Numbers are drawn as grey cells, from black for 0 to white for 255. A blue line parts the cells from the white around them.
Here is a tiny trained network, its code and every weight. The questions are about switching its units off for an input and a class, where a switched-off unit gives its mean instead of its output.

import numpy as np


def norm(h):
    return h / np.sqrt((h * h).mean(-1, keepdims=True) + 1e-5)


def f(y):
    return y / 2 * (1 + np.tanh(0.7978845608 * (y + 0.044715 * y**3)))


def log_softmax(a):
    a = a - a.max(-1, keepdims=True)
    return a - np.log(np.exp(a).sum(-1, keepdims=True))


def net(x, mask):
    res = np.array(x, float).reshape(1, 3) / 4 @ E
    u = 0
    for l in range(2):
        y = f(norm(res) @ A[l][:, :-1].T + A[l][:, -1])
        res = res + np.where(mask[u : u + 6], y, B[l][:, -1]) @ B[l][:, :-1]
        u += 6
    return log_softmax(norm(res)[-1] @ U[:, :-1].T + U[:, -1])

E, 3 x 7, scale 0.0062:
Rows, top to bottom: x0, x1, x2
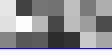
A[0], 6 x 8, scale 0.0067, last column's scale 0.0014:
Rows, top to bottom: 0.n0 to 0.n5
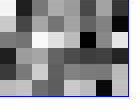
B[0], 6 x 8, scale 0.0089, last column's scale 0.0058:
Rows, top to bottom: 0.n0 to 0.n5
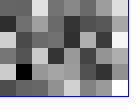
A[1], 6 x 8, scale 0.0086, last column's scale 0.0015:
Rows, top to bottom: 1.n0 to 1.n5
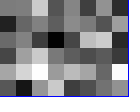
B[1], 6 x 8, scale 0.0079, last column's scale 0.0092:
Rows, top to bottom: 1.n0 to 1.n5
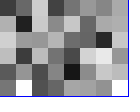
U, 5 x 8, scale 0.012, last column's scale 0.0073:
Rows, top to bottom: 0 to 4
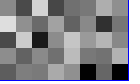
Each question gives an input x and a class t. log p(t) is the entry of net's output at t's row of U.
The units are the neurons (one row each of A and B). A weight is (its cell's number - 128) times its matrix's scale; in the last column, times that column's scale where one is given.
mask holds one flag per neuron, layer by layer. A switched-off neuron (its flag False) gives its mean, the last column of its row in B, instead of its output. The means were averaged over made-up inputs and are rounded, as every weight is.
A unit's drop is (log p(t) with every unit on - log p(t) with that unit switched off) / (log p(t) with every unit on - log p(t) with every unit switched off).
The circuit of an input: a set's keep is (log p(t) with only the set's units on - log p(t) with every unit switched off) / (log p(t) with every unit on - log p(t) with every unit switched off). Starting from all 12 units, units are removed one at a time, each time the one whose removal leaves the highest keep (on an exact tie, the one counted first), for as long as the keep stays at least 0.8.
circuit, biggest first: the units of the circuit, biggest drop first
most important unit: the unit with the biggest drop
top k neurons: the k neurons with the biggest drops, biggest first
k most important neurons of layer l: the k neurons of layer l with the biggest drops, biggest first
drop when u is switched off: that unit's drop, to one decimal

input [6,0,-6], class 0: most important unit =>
0.n0
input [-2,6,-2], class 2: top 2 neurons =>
1.n4, 0.n5
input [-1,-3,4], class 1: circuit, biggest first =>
1.n2, 0.n0
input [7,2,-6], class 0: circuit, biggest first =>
0.n0, 1.n4
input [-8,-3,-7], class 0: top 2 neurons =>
0.n3, 1.n3
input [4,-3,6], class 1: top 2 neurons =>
1.n2, 0.n3
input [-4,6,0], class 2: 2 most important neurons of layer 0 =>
0.n1, 0.n0
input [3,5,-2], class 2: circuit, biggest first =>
1.n4, 0.n5
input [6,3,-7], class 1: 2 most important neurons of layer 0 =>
0.n2, 0.n3
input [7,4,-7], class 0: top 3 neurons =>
0.n0, 1.n2, 0.n1
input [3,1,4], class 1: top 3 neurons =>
1.n2, 0.n3, 0.n4
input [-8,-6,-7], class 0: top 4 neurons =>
0.n3, 1.n3, 0.n5, 1.n2
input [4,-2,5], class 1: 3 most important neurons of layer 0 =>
0.n3, 0.n5, 0.n4
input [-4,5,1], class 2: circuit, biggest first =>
0.n5
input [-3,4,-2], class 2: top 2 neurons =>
0.n1, 0.n0
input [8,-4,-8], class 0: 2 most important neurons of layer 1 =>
1.n2, 1.n0
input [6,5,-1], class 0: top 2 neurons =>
1.n5, 0.n1
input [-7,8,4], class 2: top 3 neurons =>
0.n1, 0.n0, 1.n4
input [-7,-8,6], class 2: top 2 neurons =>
1.n5, 0.n0
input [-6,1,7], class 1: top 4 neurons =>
1.n2, 0.n0, 0.n1, 0.n5
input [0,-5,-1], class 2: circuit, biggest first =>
1.n5
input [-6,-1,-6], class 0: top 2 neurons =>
0.n3, 1.n2
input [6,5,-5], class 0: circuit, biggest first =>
1.n5, 1.n4
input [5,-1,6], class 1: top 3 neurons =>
1.n2, 0.n3, 0.n5
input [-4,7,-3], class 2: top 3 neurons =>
1.n4, 0.n5, 0.n0
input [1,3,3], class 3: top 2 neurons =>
0.n5, 1.n5
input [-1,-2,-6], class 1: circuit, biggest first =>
0.n2
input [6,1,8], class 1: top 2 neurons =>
1.n2, 0.n3
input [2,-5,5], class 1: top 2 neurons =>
1.n2, 0.n5
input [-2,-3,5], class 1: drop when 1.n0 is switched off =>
0.0
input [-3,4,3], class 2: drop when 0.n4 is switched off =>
-0.1
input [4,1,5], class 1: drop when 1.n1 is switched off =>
0.1
